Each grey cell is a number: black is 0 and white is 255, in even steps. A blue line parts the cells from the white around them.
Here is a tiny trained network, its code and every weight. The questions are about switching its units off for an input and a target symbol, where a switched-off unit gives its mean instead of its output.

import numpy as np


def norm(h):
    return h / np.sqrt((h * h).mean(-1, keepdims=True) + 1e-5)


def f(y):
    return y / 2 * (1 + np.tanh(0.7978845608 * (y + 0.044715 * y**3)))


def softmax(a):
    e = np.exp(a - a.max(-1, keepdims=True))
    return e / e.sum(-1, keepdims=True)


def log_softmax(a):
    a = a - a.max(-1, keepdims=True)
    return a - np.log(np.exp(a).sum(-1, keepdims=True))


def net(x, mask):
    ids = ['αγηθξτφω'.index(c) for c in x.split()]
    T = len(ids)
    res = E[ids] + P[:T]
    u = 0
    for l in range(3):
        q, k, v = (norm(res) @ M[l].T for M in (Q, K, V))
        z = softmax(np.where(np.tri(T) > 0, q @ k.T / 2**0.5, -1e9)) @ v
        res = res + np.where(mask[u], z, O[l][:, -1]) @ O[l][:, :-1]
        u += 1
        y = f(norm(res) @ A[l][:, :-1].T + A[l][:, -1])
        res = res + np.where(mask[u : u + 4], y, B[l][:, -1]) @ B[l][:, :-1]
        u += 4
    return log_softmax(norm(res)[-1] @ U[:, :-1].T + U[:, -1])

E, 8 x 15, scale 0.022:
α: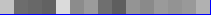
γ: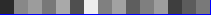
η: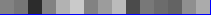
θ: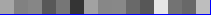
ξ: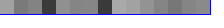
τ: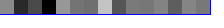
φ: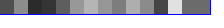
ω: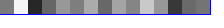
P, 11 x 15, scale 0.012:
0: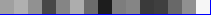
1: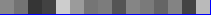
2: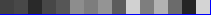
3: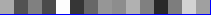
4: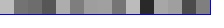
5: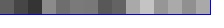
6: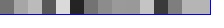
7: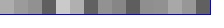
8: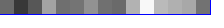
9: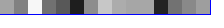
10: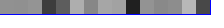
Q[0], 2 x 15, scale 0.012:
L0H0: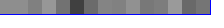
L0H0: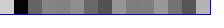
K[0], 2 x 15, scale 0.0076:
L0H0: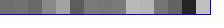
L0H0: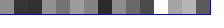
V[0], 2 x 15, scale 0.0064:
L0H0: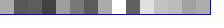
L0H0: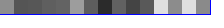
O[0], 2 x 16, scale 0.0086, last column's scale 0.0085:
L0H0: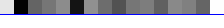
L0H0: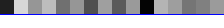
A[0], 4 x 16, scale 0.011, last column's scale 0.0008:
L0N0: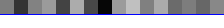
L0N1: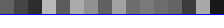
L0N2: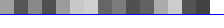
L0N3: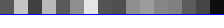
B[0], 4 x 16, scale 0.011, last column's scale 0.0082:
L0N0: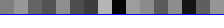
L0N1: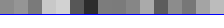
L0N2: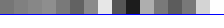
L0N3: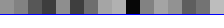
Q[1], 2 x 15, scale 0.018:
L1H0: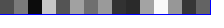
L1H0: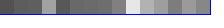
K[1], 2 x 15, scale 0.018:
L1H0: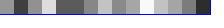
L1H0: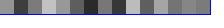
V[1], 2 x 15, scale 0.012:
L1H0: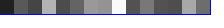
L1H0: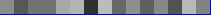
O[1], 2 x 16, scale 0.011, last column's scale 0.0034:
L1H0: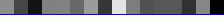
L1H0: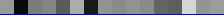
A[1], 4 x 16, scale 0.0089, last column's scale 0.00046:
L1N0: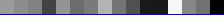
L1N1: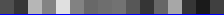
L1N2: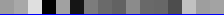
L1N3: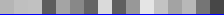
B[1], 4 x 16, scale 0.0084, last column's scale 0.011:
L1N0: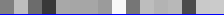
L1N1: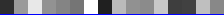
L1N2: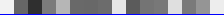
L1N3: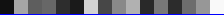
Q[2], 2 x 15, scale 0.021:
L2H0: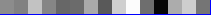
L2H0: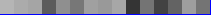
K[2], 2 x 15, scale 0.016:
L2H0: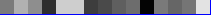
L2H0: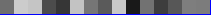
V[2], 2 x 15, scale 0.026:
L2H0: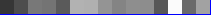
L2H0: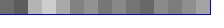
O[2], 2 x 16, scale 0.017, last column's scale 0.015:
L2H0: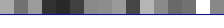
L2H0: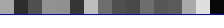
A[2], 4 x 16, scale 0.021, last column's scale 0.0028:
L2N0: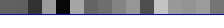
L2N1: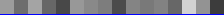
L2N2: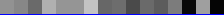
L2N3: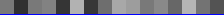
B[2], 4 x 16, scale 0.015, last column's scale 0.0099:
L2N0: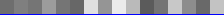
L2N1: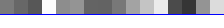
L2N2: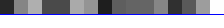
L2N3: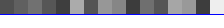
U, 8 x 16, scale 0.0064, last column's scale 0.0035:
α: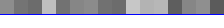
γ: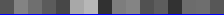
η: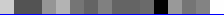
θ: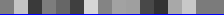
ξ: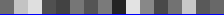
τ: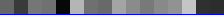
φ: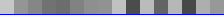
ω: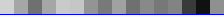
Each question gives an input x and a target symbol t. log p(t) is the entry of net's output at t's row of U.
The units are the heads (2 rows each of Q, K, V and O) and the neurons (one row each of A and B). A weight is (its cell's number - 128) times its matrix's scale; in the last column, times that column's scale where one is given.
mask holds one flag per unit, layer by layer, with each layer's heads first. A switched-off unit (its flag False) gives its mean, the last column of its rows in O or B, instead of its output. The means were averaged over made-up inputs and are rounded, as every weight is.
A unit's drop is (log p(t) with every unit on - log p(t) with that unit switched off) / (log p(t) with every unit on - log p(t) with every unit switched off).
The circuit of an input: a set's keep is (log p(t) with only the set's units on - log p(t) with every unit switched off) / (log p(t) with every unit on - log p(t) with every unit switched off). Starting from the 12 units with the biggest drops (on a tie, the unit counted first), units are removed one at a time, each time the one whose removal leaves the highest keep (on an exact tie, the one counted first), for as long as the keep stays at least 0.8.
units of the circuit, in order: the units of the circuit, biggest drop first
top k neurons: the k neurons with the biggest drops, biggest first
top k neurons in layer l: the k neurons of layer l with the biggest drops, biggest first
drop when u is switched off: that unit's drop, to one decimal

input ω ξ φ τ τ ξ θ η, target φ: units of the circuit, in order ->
[L2H0]
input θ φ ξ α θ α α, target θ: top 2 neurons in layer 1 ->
[L1N3 L1N2]
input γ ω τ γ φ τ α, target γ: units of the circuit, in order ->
[L1H0 L2N2]
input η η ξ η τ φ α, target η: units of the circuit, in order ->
[L2H0 L1H0]
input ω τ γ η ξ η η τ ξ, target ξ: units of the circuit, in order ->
[L0N0 L1H0]
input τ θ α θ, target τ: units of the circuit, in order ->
[L1H0 L2N3]
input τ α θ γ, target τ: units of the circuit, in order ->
[L1H0 L2N3]
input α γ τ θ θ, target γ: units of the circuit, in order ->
[L2N2 L2H0]
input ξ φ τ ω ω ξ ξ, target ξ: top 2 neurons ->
[L0N0 L1N3]
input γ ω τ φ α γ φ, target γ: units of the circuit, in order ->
[L1H0 L2N2 L2H0]
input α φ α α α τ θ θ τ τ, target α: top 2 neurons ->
[L2N1 L1N3]
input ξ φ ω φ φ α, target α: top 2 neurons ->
[L0N3 L2N1]
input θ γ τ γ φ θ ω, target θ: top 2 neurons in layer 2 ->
[L2N2 L2N1]
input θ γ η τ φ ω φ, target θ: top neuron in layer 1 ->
[L1N3]
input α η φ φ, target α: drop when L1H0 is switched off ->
1.2
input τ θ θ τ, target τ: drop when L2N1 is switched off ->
0.1
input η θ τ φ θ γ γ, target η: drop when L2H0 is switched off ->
0.5
